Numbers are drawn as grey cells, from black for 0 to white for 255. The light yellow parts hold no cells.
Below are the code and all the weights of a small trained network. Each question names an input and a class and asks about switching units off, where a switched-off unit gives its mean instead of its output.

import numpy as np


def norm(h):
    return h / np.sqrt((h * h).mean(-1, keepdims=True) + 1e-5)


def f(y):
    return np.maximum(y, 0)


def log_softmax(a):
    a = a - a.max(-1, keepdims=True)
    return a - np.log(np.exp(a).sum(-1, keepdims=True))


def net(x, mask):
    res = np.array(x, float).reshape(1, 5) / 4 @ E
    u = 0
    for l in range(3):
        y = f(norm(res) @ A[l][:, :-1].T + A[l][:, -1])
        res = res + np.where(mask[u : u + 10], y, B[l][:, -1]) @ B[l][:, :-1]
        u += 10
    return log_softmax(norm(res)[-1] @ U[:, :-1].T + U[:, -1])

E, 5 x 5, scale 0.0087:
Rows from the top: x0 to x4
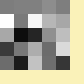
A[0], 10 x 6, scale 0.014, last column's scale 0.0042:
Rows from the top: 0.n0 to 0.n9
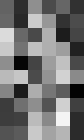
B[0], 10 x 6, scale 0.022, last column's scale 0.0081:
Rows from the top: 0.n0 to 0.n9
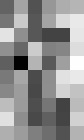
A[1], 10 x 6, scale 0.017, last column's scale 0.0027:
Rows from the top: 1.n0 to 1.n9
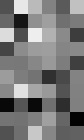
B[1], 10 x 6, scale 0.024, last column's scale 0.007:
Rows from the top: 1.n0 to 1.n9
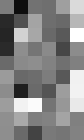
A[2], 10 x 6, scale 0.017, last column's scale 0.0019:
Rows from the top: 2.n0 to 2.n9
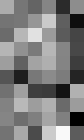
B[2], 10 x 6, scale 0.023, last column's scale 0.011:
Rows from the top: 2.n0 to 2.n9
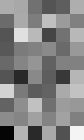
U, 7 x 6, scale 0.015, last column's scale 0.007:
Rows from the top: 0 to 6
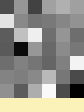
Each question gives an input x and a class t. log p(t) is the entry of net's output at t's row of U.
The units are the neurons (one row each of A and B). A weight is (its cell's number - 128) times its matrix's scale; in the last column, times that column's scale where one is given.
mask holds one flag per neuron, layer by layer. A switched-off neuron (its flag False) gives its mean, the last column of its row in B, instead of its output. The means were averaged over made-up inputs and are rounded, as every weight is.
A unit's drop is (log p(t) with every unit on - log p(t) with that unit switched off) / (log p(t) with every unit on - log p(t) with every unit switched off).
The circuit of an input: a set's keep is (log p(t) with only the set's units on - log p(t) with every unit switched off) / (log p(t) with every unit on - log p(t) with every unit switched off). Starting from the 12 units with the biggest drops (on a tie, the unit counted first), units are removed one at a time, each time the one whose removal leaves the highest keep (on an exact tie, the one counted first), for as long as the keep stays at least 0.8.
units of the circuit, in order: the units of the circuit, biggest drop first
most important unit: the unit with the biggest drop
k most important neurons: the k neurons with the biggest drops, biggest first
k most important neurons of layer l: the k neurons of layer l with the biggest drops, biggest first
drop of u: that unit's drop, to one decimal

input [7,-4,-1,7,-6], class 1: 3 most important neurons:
[0.n7, 0.n8, 0.n1]
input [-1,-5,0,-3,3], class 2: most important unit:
1.n7
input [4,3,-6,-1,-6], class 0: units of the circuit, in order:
[0.n5, 2.n9]
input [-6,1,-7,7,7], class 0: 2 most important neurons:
[0.n1, 0.n2]
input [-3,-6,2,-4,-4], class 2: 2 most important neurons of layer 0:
[0.n1, 0.n8]
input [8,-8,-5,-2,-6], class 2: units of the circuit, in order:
[1.n7, 0.n1, 0.n2]
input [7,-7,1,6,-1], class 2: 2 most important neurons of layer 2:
[2.n2, 2.n7]
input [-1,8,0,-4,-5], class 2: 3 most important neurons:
[0.n3, 1.n2, 0.n1]
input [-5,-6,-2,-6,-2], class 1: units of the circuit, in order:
[2.n6, 2.n9]
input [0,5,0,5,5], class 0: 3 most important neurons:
[0.n1, 0.n6, 0.n2]
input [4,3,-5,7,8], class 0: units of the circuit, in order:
[0.n1, 2.n9]
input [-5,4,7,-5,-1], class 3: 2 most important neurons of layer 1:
[1.n7, 1.n1]
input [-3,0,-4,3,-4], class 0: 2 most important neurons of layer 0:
[0.n5, 0.n2]
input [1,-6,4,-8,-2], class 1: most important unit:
0.n2
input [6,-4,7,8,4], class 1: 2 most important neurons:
[0.n8, 0.n7]
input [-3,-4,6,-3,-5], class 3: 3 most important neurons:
[0.n4, 0.n1, 1.n1]
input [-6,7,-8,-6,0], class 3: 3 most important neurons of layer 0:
[0.n4, 0.n8, 0.n6]
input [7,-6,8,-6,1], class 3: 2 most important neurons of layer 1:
[1.n1, 1.n2]
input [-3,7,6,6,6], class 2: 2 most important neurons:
[0.n3, 1.n2]
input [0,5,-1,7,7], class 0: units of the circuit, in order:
[0.n1]
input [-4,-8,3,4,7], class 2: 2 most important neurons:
[1.n7, 0.n5]
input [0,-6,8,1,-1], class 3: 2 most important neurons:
[0.n4, 1.n2]
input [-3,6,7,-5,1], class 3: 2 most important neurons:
[0.n4, 1.n7]
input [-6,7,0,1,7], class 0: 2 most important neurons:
[0.n1, 0.n6]
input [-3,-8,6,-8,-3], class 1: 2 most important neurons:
[0.n2, 1.n5]
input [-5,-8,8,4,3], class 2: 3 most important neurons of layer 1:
[1.n7, 1.n6, 1.n0]
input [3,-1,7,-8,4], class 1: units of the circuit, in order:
[0.n2]
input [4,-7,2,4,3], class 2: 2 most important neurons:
[1.n7, 0.n2]
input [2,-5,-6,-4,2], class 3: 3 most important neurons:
[0.n4, 1.n0, 1.n6]
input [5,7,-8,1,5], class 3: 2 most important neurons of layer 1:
[1.n0, 1.n6]
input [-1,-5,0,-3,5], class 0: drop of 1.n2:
0.1
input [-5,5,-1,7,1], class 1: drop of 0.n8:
0.2
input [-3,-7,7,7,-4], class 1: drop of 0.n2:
-0.1
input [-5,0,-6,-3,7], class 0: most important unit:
0.n1
